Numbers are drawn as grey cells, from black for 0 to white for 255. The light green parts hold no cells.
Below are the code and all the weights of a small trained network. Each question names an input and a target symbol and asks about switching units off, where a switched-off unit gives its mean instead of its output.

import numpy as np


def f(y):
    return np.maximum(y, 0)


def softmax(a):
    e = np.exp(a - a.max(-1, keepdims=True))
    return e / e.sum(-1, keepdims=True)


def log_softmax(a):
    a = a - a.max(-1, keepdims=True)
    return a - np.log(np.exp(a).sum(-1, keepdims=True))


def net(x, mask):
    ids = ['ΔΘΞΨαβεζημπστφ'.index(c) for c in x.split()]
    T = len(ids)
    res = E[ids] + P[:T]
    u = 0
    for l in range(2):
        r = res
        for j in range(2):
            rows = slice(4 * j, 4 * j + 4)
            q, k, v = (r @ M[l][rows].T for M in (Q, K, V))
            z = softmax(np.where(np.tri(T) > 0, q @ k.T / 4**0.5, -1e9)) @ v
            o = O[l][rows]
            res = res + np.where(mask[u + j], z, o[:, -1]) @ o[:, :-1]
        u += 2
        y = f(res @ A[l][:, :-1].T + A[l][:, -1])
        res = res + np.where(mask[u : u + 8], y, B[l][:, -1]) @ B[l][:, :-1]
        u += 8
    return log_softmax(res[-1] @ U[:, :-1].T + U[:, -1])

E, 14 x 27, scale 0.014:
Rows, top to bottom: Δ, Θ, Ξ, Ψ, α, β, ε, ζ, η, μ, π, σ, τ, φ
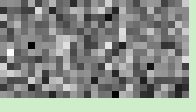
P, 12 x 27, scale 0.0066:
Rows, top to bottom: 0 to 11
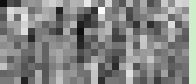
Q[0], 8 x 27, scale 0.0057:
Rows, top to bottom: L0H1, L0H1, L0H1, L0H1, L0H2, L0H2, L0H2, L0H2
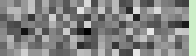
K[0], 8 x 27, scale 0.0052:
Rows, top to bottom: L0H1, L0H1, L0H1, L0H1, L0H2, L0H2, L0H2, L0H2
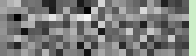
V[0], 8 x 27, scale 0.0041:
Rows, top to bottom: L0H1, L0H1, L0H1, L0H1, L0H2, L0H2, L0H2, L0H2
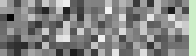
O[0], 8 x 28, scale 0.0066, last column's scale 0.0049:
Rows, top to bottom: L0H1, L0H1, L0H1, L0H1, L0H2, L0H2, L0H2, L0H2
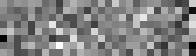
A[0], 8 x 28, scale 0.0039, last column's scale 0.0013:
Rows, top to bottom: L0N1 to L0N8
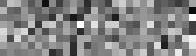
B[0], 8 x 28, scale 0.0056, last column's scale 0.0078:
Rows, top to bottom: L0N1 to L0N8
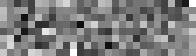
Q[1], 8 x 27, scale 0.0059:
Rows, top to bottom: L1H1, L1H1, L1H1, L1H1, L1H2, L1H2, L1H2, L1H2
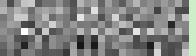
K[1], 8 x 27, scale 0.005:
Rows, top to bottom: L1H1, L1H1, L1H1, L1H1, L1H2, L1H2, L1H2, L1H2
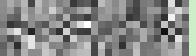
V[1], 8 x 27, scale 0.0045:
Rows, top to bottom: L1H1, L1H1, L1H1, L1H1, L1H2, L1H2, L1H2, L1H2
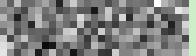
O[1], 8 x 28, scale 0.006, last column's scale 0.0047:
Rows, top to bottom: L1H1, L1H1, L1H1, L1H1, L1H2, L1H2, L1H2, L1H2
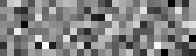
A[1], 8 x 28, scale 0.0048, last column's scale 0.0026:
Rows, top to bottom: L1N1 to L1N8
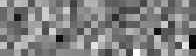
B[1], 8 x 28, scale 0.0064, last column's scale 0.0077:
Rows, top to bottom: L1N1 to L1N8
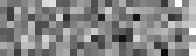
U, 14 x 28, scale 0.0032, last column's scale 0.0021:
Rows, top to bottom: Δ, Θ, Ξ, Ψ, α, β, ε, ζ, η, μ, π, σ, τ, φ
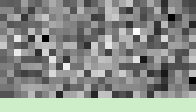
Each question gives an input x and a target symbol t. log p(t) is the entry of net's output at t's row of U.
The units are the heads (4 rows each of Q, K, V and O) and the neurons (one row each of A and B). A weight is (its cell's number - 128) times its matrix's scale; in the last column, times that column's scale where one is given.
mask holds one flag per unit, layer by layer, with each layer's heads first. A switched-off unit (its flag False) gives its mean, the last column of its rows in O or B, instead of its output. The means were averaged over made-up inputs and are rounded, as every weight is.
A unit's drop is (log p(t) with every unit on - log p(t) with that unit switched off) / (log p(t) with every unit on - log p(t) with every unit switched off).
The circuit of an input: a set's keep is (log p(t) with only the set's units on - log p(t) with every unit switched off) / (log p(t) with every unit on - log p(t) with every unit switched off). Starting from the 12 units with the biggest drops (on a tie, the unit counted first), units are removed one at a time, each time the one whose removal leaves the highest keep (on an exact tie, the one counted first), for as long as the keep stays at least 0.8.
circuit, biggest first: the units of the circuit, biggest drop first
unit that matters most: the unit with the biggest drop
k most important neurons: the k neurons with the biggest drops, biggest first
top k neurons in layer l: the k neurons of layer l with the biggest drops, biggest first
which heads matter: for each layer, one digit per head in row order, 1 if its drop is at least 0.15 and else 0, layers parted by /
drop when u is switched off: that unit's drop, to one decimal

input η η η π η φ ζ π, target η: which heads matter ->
10 / 11
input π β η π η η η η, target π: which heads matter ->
01 / 10
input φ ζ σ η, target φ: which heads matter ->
11 / 00
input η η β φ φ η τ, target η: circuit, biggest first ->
L0H1, L1H2, L1H1
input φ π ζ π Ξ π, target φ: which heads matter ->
11 / 01
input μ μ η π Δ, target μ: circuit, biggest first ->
L1H2, L0H1, L0H2, L1N5
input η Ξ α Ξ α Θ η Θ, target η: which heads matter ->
10 / 11
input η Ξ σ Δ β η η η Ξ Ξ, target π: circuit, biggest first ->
L0H1, L1H1, L0H2, L0N1
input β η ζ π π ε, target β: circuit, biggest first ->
L1H2, L0H2
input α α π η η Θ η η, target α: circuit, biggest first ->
L0H1, L1H1, L1H2, L0N1
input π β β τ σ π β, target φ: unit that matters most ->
L0H1
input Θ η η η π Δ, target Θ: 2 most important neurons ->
L1N8, L0N3
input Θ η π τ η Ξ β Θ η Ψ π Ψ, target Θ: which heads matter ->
10 / 01
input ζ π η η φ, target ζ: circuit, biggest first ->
L1H2, L0H1, L0H2
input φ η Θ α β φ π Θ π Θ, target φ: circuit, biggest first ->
L1H2, L0H2, L0H1, L1N4
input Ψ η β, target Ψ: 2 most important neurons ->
L1N3, L1N5
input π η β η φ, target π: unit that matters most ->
L1H1
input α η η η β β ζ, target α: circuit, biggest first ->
L0H1, L1H1, L1H2
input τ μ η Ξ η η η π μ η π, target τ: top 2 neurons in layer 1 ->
L1N1, L1N7
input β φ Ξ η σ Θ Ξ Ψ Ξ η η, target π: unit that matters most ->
L0H2
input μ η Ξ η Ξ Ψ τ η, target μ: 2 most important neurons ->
L1N5, L0N1
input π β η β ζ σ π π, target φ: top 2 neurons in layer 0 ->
L0N1, L0N5
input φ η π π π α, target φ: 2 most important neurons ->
L1N2, L1N4
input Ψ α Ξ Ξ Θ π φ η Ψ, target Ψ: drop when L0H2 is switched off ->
0.4
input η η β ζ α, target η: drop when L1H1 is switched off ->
0.2
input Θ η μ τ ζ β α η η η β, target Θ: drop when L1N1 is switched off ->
0.0
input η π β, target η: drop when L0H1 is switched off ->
0.4
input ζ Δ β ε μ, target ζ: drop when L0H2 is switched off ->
0.2
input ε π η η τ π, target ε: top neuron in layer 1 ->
L1N7
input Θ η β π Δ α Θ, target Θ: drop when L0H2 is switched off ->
0.1
